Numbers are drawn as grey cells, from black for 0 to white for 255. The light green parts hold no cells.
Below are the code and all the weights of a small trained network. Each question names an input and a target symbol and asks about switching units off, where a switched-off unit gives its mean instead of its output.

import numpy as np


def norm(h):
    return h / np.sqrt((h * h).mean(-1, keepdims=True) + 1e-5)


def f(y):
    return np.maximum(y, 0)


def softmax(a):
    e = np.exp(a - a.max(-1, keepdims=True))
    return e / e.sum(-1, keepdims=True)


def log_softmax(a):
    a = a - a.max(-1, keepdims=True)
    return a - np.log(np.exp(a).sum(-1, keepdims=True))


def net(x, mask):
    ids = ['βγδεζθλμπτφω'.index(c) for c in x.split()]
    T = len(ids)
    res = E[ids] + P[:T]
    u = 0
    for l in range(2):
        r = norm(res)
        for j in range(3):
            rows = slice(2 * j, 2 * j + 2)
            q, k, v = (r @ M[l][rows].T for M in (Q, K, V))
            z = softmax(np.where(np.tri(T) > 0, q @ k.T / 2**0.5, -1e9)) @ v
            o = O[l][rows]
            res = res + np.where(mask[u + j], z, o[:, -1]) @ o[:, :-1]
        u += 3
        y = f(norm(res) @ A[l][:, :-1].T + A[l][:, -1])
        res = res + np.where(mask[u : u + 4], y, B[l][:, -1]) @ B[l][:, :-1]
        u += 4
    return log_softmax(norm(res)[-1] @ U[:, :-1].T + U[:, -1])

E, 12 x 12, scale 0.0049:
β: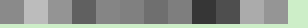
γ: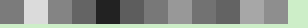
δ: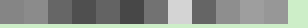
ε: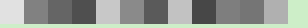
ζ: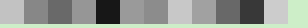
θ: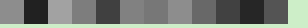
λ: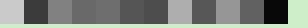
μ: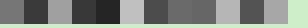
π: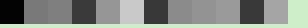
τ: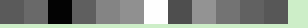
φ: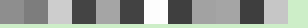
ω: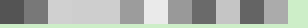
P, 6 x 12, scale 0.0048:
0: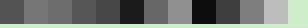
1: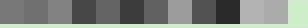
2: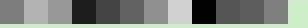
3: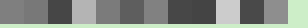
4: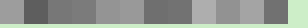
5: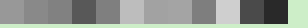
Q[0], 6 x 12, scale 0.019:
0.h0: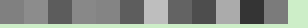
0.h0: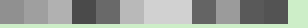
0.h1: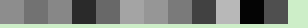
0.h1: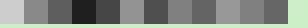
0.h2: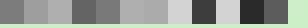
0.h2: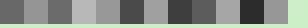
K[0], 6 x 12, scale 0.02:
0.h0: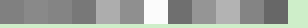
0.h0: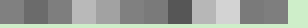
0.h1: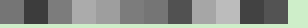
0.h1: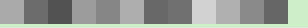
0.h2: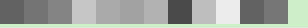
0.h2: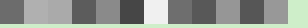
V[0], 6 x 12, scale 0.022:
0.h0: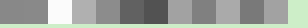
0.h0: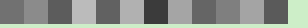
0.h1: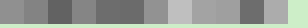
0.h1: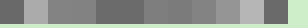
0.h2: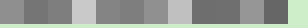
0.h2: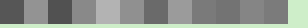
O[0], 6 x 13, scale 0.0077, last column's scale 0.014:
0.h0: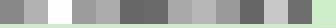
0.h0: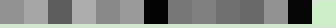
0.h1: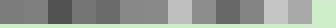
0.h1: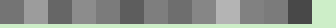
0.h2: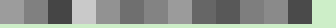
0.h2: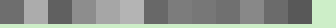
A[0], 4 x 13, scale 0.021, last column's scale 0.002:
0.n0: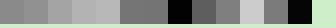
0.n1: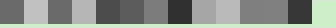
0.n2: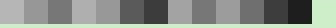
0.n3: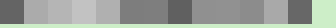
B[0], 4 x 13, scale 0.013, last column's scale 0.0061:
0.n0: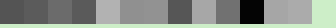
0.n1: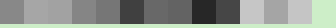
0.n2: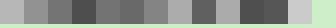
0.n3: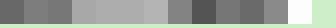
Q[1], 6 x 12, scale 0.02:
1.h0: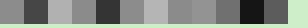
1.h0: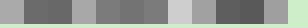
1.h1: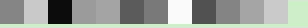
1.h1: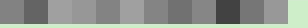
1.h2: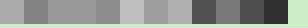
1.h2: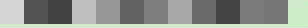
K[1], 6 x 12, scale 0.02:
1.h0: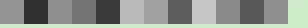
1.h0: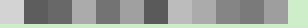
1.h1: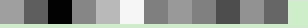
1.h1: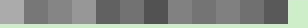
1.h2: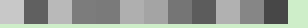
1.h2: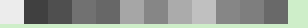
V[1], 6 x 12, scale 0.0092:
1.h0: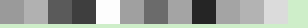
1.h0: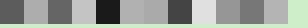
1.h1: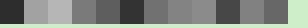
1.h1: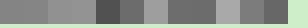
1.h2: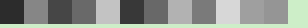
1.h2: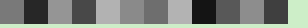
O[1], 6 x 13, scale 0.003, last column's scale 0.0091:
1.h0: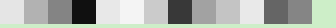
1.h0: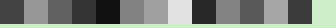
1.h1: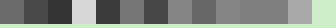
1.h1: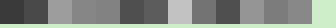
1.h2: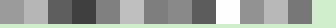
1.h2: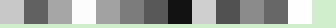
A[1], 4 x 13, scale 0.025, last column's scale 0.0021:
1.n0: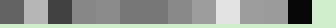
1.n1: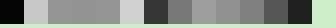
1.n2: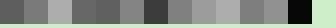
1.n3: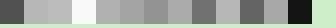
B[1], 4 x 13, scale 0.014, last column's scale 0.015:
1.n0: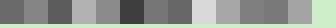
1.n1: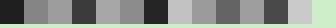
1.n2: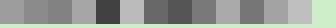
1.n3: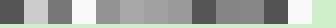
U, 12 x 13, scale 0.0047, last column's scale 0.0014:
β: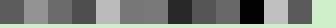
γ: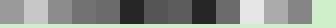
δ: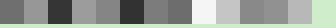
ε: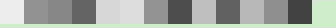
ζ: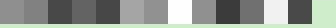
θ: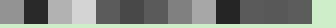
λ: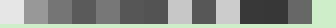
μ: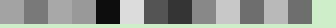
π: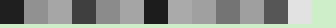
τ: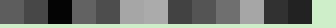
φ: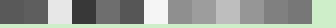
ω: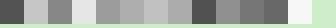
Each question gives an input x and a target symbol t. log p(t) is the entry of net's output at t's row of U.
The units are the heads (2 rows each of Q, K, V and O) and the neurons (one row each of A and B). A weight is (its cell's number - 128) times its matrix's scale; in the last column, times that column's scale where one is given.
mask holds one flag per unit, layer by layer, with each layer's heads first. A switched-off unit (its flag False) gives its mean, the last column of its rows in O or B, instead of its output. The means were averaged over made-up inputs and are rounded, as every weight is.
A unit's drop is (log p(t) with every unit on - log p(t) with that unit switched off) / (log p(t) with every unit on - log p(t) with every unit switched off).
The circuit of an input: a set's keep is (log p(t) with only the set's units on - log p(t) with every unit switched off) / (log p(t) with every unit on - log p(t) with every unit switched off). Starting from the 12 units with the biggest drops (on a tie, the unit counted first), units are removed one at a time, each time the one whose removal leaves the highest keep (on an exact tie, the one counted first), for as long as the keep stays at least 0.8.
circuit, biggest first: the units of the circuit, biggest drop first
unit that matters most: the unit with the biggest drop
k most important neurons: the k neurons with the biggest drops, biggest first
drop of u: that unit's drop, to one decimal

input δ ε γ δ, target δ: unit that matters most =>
1.n0
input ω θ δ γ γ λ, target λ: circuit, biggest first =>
(0.h0 0.n2)
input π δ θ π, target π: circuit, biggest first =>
(0.h2 1.n1)
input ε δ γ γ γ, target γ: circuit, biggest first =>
(0.n1 0.h1)
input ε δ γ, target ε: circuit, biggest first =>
(1.n3 1.h0 0.h2 0.h0)
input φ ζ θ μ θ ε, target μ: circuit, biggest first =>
(0.h2 1.n2 0.h0)
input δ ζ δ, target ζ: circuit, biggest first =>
(0.h1 1.n3)
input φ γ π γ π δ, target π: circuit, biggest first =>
(0.h2 1.n1)
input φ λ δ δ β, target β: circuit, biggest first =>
(0.h1 0.n0)
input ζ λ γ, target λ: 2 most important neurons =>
(0.n2 1.n3)
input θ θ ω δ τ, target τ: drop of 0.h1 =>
0.0
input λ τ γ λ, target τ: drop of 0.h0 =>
1.0
